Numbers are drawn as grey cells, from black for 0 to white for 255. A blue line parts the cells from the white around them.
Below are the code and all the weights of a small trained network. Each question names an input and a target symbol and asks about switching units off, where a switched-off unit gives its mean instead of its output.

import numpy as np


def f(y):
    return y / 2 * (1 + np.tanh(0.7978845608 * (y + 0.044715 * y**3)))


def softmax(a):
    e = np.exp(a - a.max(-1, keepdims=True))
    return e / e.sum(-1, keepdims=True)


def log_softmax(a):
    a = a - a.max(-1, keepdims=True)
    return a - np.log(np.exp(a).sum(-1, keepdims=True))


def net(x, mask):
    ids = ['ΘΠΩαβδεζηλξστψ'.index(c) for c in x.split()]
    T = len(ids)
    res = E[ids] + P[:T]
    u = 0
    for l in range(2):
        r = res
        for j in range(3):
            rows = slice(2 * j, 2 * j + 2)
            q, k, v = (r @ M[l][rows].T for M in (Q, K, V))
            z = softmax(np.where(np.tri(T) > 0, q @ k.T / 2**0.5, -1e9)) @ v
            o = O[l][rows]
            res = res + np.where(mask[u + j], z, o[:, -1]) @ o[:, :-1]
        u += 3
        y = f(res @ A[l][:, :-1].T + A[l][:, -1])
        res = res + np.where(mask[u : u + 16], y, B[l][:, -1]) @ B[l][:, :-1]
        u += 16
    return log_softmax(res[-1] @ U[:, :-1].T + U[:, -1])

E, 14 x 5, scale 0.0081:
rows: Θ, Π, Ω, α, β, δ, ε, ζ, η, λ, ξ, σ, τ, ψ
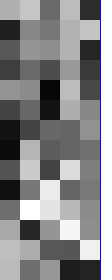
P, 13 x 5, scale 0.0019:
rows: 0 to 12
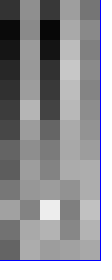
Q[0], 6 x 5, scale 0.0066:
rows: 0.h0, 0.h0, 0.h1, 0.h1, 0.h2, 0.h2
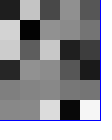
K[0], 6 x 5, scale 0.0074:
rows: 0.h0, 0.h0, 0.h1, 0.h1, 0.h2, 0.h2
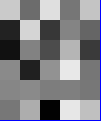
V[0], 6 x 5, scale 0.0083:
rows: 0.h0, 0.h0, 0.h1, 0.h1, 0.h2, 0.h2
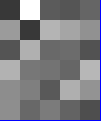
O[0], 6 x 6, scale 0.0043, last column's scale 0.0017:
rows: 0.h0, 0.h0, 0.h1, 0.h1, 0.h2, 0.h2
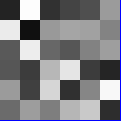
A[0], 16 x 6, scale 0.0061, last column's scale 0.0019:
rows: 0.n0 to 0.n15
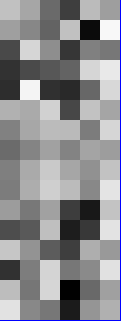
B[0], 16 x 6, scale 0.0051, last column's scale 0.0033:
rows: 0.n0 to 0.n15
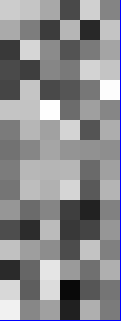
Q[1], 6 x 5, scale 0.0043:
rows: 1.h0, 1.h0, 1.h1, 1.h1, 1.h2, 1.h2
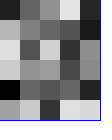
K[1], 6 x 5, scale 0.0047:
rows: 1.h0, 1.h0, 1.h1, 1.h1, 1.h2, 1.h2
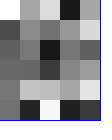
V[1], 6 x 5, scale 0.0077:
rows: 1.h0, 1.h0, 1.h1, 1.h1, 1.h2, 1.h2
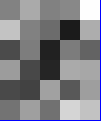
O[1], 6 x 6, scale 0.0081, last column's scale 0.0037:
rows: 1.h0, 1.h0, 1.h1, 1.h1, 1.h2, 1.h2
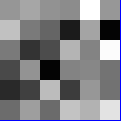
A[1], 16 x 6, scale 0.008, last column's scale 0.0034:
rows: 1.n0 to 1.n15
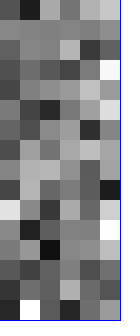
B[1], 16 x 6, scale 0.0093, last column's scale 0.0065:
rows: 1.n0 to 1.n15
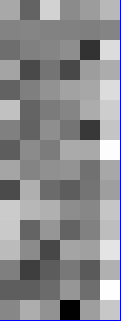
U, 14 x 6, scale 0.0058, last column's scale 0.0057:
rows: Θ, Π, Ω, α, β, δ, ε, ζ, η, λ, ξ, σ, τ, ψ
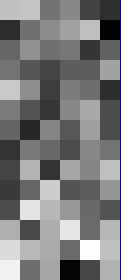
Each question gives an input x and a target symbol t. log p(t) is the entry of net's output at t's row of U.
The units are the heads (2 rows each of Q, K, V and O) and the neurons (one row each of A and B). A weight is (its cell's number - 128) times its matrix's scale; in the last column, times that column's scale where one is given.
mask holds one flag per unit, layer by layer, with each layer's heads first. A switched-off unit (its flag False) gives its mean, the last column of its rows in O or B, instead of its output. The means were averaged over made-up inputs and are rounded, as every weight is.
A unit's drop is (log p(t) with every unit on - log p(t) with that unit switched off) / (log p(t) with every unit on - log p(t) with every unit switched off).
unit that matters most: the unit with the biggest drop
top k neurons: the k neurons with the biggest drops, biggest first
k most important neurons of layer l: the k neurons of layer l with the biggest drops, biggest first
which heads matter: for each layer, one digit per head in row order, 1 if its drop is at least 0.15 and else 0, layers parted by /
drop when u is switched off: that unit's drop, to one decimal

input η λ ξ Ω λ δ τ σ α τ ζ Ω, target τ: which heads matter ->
000 / 100
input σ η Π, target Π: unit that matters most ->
1.h1
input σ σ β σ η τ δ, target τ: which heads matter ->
100 / 100
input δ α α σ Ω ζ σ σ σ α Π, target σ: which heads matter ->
100 / 100
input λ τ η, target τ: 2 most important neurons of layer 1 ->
(1.n15, 1.n2)
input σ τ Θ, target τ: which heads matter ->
100 / 110
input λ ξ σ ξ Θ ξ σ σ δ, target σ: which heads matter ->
100 / 100
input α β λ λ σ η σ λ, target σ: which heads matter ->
100 / 010
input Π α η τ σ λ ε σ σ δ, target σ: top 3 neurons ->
(1.n15, 1.n0, 0.n4)
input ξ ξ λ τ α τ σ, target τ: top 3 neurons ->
(0.n0, 0.n15, 0.n12)
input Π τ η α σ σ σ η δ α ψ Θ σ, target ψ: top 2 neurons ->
(0.n14, 0.n15)
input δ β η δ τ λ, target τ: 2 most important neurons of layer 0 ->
(0.n0, 0.n15)
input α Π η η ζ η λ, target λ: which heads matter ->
100 / 010
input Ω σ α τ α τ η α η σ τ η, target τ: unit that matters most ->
1.h0
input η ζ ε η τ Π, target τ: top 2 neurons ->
(0.n0, 0.n15)
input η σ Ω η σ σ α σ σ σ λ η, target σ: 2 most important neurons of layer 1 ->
(1.n15, 1.n9)
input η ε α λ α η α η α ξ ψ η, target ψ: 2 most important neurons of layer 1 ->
(1.n15, 1.n7)
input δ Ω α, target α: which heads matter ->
000 / 110
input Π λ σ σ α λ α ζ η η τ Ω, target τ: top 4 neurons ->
(0.n0, 0.n15, 0.n12, 0.n5)
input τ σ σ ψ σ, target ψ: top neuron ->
(0.n14)
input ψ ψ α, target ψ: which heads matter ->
000 / 101
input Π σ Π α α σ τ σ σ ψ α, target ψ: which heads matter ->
000 / 100
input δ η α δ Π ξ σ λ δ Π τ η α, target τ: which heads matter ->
000 / 100
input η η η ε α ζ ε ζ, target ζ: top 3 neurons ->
(1.n15, 0.n4, 0.n2)
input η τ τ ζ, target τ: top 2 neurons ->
(1.n15, 0.n0)
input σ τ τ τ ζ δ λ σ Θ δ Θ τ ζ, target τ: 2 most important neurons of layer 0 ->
(0.n15, 0.n0)
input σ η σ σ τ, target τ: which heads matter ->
000 / 000
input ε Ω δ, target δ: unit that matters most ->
1.h1
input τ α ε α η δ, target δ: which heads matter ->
010 / 010
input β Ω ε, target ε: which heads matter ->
000 / 010
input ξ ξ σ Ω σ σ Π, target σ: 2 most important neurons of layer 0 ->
(0.n4, 0.n2)
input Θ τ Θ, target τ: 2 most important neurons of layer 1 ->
(1.n10, 1.n15)
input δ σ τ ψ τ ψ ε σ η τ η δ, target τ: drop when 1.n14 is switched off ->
0.1
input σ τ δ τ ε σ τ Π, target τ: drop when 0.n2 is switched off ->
0.0
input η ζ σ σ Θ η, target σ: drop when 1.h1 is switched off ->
0.1
